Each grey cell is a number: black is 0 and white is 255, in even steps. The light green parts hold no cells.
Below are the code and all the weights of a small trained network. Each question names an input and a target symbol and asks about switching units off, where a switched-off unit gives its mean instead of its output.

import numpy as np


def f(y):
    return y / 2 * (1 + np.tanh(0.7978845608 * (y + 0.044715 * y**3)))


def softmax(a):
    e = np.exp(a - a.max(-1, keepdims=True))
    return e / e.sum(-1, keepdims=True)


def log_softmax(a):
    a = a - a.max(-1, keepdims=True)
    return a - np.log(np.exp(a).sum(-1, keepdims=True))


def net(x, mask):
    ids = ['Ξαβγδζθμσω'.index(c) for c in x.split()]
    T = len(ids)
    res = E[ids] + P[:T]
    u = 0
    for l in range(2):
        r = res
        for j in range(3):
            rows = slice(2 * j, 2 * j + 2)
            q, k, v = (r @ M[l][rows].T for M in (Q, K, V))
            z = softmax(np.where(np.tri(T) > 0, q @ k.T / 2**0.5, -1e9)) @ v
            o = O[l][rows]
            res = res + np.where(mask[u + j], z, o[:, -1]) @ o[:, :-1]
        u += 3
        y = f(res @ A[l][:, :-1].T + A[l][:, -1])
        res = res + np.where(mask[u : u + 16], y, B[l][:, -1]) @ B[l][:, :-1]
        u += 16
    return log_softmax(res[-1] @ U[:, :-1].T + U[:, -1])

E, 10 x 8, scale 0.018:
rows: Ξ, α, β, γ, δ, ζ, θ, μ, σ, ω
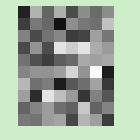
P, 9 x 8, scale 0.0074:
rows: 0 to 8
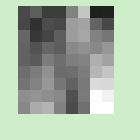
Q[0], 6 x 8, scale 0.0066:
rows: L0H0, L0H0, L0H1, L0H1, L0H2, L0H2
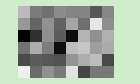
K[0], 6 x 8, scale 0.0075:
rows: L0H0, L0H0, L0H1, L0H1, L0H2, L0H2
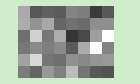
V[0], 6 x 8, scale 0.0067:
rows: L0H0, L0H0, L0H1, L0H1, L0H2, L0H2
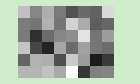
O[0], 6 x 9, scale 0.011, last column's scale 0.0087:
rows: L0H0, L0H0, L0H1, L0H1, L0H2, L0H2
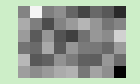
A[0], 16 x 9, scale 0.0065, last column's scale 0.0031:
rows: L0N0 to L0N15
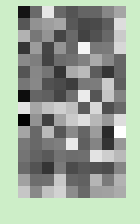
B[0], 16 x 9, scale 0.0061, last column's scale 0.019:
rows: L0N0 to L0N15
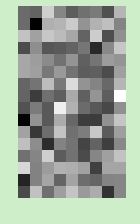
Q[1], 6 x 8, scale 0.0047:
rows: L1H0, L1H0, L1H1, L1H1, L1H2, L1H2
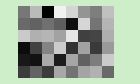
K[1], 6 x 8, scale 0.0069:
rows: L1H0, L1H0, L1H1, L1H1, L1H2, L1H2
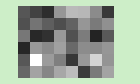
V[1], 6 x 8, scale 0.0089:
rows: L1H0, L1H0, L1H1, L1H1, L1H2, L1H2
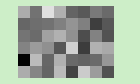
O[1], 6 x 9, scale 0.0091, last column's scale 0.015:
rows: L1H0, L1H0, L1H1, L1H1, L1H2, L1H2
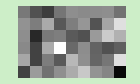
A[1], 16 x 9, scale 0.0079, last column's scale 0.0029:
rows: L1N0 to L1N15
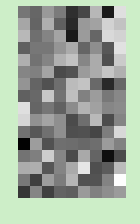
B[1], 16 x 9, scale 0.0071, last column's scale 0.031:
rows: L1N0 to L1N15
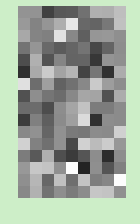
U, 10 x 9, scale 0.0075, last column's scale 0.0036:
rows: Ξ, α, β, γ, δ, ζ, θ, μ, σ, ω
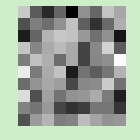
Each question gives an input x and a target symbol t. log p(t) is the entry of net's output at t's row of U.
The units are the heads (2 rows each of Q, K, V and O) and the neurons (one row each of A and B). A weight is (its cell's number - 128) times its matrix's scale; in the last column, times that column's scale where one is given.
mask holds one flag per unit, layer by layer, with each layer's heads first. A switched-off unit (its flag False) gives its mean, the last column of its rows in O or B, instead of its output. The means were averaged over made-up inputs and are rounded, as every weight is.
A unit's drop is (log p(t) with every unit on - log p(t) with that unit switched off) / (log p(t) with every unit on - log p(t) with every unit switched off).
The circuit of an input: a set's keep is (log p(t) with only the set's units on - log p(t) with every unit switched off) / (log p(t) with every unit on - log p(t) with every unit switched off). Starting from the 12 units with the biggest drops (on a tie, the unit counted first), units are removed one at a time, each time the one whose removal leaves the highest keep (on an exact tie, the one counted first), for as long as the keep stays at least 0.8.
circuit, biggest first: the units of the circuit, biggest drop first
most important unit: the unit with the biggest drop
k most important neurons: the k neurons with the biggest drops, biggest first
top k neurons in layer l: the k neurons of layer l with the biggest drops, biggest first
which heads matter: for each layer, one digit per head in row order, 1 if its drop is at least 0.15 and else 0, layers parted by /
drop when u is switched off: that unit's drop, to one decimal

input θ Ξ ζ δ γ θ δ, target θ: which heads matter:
100 / 001
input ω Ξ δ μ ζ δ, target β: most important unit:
L0N7
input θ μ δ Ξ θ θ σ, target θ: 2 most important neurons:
(L0N7, L1N11)
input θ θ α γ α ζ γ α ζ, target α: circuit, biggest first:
(L0H2, L0N8, L1N4, L1N3)
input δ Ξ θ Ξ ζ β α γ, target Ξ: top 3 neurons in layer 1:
(L1N5, L1N1, L1N14)
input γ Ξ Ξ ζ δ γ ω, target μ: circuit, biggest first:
(L0N9, L1H2)
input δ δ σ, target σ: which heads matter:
000 / 001
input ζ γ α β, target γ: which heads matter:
000 / 001
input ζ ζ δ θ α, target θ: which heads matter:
000 / 001
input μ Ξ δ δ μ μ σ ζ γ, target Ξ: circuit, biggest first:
(L0N9, L1N5, L1N11)
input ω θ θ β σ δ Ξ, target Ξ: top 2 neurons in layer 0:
(L0N9, L0N3)
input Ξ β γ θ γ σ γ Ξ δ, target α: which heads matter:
010 / 001
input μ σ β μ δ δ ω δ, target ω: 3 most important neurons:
(L0N7, L0N6, L1N11)
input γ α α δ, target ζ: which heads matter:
100 / 011
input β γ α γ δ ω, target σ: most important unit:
L1N12
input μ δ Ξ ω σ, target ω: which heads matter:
000 / 011
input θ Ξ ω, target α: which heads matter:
010 / 110
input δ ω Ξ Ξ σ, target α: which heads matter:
010 / 111
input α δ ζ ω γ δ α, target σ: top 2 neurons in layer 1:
(L1N12, L1N0)
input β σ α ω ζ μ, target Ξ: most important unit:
L1H0
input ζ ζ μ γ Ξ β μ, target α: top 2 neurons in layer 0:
(L0N8, L0N15)
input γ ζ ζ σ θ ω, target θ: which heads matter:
101 / 101
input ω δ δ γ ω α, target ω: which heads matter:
000 / 001
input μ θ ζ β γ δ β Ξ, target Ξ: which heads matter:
001 / 001
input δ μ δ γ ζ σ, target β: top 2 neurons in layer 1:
(L1N5, L1N1)
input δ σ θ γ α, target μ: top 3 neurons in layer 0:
(L0N13, L0N9, L0N6)
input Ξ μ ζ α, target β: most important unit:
L0N7
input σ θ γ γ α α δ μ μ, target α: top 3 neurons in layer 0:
(L0N15, L0N8, L0N14)
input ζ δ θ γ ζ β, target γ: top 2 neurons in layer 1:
(L1N1, L1N2)
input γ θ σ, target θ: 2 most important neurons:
(L0N7, L0N2)
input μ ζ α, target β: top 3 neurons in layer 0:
(L0N7, L0N6, L0N13)
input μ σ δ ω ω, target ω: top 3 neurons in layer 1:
(L1N5, L1N11, L1N15)
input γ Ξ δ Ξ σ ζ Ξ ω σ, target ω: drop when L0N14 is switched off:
-0.1
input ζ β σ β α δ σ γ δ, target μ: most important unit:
L1H2
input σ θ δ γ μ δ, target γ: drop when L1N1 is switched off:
0.4
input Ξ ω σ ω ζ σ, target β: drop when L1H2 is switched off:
0.3
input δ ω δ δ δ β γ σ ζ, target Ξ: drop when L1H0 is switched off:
0.1
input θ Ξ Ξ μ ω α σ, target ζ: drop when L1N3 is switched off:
0.0
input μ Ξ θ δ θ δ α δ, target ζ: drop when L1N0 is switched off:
-0.1
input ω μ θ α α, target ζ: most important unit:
L1H1
